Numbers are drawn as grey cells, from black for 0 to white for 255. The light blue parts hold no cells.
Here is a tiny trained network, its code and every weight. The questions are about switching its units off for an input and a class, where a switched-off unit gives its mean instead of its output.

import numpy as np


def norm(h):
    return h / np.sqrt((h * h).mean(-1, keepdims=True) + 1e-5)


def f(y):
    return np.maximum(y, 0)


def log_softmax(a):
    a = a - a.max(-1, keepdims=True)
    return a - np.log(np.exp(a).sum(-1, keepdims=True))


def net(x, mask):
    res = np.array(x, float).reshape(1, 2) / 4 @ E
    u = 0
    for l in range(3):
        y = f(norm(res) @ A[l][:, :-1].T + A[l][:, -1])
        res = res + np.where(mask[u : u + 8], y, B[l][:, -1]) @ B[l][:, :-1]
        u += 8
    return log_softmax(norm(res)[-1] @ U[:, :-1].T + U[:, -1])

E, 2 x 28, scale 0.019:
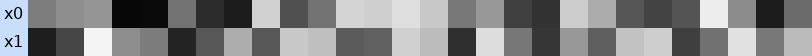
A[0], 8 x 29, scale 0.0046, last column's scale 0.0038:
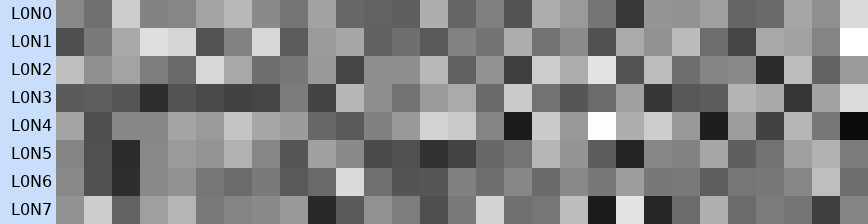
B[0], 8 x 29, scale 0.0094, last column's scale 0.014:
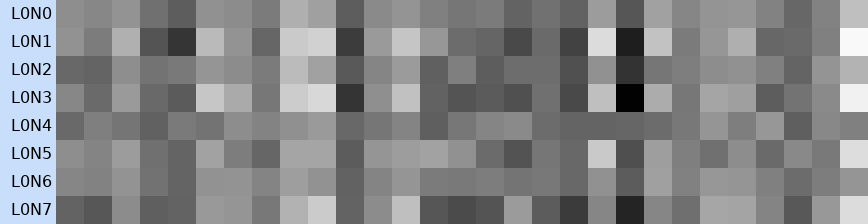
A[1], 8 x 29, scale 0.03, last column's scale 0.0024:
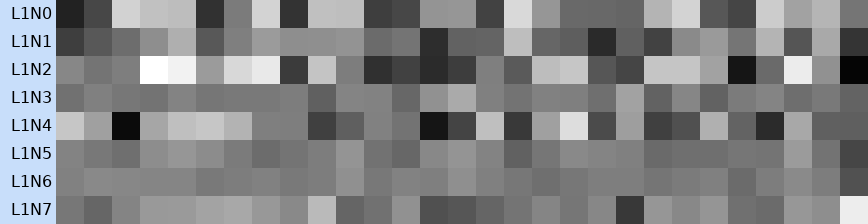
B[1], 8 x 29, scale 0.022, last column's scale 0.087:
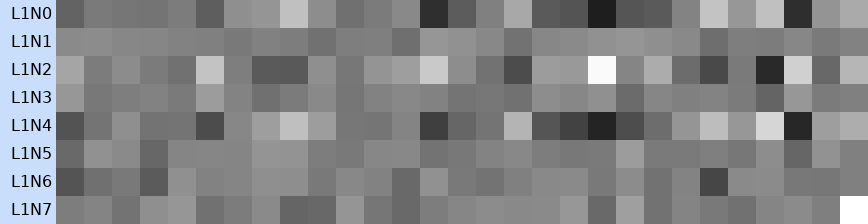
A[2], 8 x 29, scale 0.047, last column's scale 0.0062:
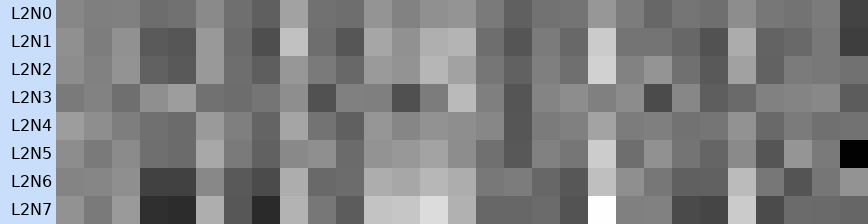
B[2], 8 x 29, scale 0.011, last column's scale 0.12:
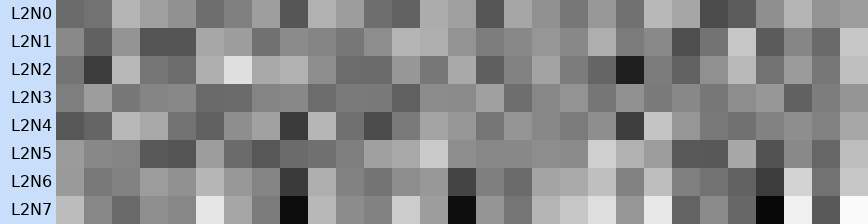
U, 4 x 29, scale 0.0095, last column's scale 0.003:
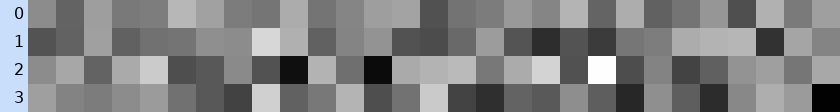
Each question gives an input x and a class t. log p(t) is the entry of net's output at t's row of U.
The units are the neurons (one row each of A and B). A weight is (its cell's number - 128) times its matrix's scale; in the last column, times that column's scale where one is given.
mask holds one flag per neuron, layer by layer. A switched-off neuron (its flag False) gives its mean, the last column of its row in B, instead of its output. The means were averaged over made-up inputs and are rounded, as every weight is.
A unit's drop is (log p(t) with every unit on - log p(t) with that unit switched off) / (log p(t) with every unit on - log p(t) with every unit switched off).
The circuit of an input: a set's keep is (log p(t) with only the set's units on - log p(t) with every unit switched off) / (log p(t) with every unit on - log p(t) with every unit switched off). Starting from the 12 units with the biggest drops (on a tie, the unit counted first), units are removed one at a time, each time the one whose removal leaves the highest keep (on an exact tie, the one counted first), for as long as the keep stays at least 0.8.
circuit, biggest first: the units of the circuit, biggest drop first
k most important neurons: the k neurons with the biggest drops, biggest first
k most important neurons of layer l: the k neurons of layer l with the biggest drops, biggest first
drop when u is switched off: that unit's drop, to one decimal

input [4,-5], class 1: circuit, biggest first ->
L1N2, L2N7
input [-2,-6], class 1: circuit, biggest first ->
L1N4
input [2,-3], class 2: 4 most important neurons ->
L1N2, L0N7, L1N4, L1N0
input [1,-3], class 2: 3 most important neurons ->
L0N7, L1N2, L1N0
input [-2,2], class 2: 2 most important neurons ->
L1N2, L1N4
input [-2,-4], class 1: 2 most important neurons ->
L1N4, L2N7
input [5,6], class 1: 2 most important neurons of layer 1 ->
L1N2, L1N0
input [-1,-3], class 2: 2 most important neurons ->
L0N7, L1N0
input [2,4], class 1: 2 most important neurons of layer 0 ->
L0N5, L0N1
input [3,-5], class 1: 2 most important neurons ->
L1N2, L2N7
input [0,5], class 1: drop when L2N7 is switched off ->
0.1
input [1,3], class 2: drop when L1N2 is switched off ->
0.8
